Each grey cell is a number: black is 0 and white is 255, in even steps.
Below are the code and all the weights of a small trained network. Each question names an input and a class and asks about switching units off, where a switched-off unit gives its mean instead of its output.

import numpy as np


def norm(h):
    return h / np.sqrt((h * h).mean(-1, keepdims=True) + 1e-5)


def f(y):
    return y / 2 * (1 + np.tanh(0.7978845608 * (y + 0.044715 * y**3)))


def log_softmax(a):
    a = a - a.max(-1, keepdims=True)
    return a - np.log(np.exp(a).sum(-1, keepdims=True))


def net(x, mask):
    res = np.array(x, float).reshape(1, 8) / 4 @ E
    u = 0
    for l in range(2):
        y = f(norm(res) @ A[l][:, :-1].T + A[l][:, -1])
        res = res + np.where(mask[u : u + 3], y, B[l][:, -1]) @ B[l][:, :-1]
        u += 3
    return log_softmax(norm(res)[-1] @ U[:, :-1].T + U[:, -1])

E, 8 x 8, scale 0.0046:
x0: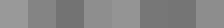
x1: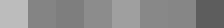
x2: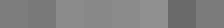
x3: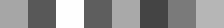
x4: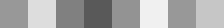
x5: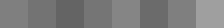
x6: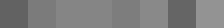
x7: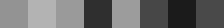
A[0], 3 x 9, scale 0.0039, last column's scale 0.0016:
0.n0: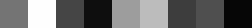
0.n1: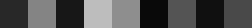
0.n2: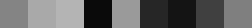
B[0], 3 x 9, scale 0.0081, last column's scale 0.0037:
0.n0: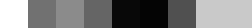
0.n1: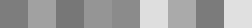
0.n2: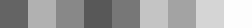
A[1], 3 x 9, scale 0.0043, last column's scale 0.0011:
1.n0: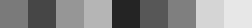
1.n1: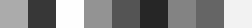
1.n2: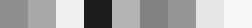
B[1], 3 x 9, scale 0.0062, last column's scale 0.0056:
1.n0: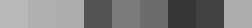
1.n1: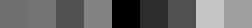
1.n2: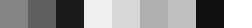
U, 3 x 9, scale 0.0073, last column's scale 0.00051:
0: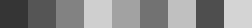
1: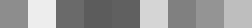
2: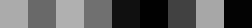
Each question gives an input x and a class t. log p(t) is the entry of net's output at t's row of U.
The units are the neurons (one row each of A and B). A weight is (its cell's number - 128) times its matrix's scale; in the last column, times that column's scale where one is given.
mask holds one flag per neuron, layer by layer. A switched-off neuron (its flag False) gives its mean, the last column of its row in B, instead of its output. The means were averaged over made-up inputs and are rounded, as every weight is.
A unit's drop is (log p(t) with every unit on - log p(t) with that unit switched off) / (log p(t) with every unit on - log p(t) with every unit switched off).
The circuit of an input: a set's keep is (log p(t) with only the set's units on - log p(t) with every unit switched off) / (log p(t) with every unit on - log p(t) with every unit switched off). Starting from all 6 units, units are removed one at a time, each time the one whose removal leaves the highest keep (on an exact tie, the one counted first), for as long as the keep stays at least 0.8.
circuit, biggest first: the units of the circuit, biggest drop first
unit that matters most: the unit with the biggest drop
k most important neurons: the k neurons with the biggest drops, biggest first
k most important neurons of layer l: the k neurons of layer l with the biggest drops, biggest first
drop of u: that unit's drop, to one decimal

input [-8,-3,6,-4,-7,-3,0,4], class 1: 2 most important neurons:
1.n2, 0.n1
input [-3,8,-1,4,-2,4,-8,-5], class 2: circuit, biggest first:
0.n2, 1.n1
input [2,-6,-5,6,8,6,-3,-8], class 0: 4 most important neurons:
1.n2, 0.n0, 0.n2, 0.n1
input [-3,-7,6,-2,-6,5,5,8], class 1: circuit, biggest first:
0.n2, 0.n1
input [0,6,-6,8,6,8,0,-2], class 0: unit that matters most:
1.n2
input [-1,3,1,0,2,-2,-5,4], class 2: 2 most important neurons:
0.n0, 0.n1
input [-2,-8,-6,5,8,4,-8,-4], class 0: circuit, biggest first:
1.n2, 0.n2
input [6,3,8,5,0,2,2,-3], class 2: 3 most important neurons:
0.n2, 0.n1, 1.n1
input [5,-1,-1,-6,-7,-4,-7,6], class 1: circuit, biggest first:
0.n1, 1.n2
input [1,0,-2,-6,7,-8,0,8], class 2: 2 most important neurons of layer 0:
0.n0, 0.n1
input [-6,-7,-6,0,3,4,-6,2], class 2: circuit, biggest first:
0.n0, 0.n1
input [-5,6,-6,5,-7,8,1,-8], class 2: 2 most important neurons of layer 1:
1.n2, 1.n1
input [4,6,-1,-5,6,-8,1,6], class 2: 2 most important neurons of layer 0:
0.n0, 0.n1
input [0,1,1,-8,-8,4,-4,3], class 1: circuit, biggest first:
0.n1
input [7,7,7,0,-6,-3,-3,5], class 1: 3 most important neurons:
0.n1, 0.n2, 1.n2
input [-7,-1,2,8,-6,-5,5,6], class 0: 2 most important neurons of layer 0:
0.n0, 0.n2
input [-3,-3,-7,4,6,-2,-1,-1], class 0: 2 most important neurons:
1.n2, 0.n2
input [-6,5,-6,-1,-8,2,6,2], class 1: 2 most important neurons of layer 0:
0.n1, 0.n2
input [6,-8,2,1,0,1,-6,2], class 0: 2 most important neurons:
1.n2, 0.n0
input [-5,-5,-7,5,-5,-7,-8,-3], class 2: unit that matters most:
1.n1
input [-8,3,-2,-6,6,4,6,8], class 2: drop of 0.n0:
1.1
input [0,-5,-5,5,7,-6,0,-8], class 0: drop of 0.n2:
0.2
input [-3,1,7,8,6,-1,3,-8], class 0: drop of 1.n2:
0.2
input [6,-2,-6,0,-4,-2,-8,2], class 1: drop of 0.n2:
0.0
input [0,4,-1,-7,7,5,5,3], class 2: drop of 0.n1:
0.1
